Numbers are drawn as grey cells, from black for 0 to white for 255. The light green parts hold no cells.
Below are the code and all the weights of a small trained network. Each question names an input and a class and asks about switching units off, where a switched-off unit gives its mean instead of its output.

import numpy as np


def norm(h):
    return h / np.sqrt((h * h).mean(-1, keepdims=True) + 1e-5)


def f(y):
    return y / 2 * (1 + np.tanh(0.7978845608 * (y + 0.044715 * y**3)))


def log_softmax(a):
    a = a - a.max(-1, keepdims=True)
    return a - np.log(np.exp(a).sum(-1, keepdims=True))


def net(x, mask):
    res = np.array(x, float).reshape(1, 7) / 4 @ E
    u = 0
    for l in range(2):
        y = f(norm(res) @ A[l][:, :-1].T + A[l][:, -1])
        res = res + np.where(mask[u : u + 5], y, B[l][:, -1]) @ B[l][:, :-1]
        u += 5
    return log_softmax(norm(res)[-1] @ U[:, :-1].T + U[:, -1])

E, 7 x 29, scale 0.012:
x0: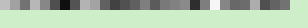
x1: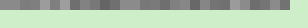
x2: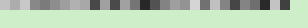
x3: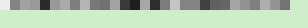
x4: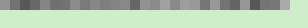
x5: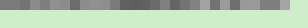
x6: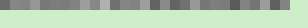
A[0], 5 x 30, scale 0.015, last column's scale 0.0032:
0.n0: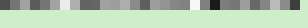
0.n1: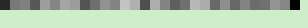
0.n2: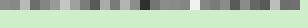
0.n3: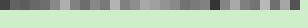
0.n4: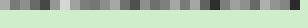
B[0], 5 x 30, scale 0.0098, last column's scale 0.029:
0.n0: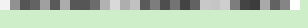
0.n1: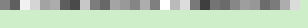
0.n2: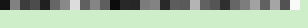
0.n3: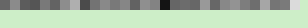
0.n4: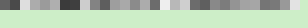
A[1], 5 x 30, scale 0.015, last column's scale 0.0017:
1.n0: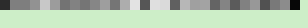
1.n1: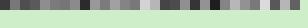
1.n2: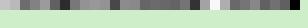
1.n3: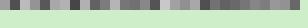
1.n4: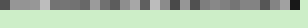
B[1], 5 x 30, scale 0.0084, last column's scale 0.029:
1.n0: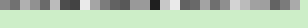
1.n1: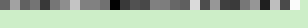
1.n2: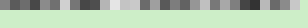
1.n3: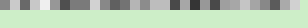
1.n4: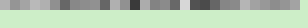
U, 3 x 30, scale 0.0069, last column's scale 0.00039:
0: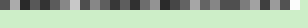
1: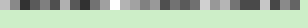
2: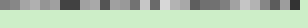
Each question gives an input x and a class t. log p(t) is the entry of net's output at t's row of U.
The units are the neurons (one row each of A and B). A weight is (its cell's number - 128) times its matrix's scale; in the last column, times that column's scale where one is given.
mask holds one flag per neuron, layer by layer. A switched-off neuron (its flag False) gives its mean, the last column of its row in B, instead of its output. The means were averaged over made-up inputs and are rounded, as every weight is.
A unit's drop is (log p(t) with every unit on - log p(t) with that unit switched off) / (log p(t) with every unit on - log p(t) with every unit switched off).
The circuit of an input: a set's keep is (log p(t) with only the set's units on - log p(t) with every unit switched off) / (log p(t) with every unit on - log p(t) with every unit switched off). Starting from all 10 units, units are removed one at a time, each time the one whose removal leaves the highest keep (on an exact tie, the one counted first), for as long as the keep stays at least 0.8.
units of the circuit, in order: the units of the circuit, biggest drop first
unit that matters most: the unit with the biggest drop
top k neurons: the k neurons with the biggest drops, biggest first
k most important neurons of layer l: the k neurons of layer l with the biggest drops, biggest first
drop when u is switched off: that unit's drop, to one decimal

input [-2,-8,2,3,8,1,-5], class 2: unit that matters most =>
0.n4
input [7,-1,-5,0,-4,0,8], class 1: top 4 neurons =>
0.n2, 1.n2, 0.n3, 0.n1
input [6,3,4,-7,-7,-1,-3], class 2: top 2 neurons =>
0.n0, 1.n0
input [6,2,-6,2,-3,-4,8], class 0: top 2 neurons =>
0.n4, 0.n1
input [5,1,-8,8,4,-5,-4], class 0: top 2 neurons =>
0.n1, 1.n1
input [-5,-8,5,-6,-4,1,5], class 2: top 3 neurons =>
0.n1, 0.n3, 1.n1
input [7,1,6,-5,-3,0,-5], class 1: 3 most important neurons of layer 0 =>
0.n1, 0.n2, 0.n4
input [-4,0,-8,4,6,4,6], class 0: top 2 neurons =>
0.n3, 1.n1
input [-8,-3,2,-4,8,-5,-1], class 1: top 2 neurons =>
0.n0, 0.n1
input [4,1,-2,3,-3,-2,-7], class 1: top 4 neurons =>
0.n2, 0.n3, 0.n1, 0.n4
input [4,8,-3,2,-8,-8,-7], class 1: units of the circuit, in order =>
0.n2, 0.n1
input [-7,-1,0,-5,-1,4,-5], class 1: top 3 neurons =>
0.n0, 0.n3, 0.n1
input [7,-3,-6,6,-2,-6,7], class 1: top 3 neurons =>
0.n2, 0.n3, 0.n1
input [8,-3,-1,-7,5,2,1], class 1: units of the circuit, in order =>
1.n2
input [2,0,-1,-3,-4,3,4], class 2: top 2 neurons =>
0.n0, 0.n2
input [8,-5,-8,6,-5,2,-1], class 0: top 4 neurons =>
0.n4, 0.n1, 0.n0, 1.n1
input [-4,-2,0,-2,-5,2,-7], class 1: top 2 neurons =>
0.n0, 0.n3
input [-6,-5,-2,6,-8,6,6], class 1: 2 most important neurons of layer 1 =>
1.n0, 1.n4
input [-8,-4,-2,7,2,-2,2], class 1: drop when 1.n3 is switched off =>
0.0
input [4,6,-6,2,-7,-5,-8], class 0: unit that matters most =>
0.n0
